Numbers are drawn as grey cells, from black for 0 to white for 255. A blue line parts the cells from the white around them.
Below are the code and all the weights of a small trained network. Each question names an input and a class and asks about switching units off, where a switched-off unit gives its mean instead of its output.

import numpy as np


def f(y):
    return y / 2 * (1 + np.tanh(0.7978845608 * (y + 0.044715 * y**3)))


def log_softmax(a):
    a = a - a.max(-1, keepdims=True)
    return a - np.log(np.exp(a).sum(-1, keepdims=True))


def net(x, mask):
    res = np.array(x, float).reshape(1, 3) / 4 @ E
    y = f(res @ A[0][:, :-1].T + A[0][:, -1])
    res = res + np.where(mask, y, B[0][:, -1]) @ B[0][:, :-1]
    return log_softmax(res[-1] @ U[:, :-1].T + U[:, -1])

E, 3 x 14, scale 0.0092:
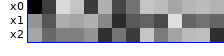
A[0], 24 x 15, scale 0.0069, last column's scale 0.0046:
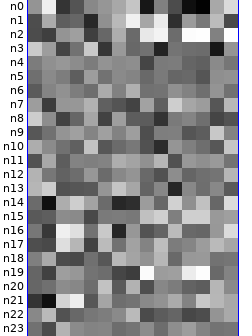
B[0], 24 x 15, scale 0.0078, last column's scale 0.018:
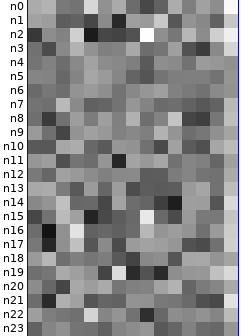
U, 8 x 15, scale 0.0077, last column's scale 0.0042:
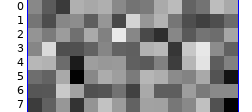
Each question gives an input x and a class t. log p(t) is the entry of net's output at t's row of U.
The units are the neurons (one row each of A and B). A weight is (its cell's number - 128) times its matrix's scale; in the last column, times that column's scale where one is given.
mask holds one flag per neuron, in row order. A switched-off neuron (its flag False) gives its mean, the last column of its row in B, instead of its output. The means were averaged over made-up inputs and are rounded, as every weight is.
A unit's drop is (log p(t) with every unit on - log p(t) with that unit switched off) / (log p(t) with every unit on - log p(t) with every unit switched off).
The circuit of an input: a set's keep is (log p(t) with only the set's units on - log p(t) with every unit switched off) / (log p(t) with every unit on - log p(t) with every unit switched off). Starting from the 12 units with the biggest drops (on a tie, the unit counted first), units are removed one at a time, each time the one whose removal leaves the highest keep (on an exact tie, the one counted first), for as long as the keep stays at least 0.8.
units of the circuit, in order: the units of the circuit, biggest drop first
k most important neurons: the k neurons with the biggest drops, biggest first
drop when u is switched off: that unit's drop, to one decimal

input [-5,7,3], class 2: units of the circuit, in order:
[n2]
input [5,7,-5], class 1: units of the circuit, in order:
[n2 n17]
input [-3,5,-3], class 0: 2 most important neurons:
[n14 n19]
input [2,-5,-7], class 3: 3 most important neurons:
[n1 n3 n8]
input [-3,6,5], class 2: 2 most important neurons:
[n2 n15]
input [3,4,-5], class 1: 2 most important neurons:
[n19 n2]
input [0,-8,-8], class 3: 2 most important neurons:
[n1 n11]
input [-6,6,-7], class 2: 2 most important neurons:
[n2 n0]
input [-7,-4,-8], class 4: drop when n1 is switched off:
0.2
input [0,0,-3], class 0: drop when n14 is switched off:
0.2
